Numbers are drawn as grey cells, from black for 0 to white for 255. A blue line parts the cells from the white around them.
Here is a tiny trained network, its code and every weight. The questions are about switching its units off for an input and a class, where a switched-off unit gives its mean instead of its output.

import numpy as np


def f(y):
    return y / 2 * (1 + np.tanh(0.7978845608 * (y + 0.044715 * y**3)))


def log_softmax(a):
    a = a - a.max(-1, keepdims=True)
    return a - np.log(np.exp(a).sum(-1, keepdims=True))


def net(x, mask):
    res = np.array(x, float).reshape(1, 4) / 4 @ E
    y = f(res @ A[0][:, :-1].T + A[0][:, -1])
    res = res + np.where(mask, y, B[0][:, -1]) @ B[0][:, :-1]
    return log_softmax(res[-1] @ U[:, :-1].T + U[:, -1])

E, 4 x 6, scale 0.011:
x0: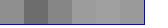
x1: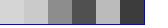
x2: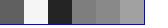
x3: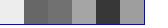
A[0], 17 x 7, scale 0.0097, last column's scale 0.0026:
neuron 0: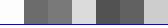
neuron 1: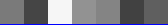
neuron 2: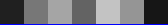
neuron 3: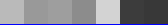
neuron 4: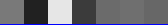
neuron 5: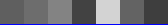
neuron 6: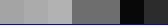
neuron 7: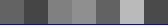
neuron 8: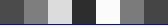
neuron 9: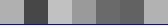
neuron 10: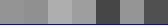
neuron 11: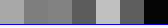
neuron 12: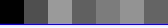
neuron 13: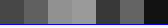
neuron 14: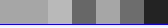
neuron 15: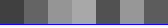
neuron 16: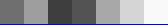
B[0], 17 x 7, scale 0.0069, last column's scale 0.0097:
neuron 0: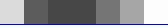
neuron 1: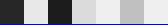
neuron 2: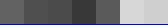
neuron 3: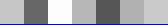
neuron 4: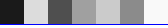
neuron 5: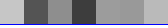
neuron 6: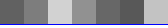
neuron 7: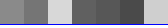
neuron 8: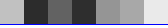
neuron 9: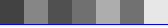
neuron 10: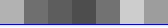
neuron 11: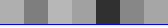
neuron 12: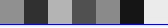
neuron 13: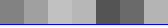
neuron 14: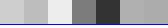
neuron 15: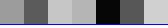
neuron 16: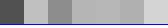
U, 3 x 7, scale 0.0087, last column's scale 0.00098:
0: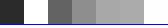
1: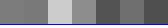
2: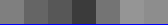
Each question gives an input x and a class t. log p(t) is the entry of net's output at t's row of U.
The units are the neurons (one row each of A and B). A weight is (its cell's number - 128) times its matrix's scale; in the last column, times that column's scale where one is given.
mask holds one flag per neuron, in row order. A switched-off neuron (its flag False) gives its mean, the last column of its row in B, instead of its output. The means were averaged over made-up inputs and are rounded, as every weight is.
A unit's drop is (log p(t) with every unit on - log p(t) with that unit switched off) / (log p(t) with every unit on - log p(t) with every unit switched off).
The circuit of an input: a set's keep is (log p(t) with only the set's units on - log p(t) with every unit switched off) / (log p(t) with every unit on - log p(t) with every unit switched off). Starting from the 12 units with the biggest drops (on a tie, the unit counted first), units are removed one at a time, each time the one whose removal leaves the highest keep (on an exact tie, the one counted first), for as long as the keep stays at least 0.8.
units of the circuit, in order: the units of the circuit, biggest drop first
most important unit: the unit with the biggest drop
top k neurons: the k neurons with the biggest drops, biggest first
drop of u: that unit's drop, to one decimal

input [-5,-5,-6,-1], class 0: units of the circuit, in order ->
(neuron 4)
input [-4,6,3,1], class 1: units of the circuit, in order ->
(neuron 1; neuron 3)
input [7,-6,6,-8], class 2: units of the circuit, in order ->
(neuron 12; neuron 2)
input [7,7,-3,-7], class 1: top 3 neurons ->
(neuron 3; neuron 14; neuron 11)
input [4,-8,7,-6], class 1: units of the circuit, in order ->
(neuron 12; neuron 15)
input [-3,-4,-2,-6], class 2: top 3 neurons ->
(neuron 2; neuron 8; neuron 3)
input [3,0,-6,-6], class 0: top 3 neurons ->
(neuron 1; neuron 4; neuron 0)
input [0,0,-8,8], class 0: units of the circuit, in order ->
(neuron 1; neuron 4)
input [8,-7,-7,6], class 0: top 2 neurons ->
(neuron 1; neuron 4)
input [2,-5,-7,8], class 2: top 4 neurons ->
(neuron 0; neuron 10; neuron 16; neuron 7)
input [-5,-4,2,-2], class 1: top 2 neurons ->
(neuron 1; neuron 4)
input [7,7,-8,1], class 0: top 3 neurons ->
(neuron 1; neuron 4; neuron 9)
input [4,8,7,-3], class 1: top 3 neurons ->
(neuron 3; neuron 1; neuron 4)
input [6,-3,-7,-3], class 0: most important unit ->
neuron 1
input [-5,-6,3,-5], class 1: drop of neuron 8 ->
0.0
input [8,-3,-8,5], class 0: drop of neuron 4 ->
0.1
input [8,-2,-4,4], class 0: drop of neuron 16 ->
-0.1
